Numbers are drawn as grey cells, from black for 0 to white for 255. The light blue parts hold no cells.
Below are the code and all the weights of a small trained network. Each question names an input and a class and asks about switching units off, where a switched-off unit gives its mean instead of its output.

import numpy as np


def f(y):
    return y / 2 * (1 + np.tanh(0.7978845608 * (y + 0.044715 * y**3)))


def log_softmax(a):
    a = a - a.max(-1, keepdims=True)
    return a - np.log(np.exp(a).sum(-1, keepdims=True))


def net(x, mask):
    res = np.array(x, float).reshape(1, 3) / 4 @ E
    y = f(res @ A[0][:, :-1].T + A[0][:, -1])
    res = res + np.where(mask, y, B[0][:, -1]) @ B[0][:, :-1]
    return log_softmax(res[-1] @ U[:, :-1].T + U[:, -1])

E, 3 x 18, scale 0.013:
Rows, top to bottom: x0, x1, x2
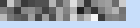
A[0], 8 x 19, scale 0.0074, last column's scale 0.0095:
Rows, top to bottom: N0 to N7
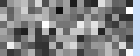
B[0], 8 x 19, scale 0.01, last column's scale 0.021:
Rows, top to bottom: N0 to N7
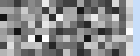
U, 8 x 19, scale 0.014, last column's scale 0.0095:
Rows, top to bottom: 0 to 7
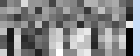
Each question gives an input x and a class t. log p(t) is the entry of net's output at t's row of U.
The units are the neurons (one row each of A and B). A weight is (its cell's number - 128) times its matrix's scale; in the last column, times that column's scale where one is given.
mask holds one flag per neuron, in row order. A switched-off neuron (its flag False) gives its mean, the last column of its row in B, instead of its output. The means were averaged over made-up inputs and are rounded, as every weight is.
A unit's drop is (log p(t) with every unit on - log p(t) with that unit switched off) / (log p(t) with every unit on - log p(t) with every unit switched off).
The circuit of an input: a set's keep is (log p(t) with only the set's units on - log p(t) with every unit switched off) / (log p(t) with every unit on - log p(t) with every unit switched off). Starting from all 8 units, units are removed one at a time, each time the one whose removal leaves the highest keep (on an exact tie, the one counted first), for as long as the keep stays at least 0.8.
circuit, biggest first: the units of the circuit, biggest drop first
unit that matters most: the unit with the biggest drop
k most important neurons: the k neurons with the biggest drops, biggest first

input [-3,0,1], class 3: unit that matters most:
N6
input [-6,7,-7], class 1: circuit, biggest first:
[N4 N7 N0]
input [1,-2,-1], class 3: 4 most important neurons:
[N5 N2 N0 N3]
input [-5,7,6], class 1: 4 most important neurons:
[N5 N7 N6 N0]
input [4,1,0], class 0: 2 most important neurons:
[N1 N6]
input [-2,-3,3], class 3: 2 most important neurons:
[N0 N5]
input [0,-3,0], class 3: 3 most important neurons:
[N5 N0 N2]
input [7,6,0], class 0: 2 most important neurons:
[N6 N3]
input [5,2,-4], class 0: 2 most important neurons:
[N6 N4]
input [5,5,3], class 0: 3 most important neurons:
[N6 N3 N1]
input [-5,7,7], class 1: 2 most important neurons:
[N5 N7]
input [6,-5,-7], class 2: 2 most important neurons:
[N0 N2]
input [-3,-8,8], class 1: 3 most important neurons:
[N3 N0 N1]
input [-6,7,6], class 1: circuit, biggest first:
[N5]
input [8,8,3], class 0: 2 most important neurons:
[N6 N3]
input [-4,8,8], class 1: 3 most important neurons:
[N5 N7 N0]
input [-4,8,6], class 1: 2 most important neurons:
[N5 N7]
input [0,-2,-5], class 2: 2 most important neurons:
[N0 N7]
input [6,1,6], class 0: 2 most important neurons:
[N6 N0]
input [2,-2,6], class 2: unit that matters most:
N4
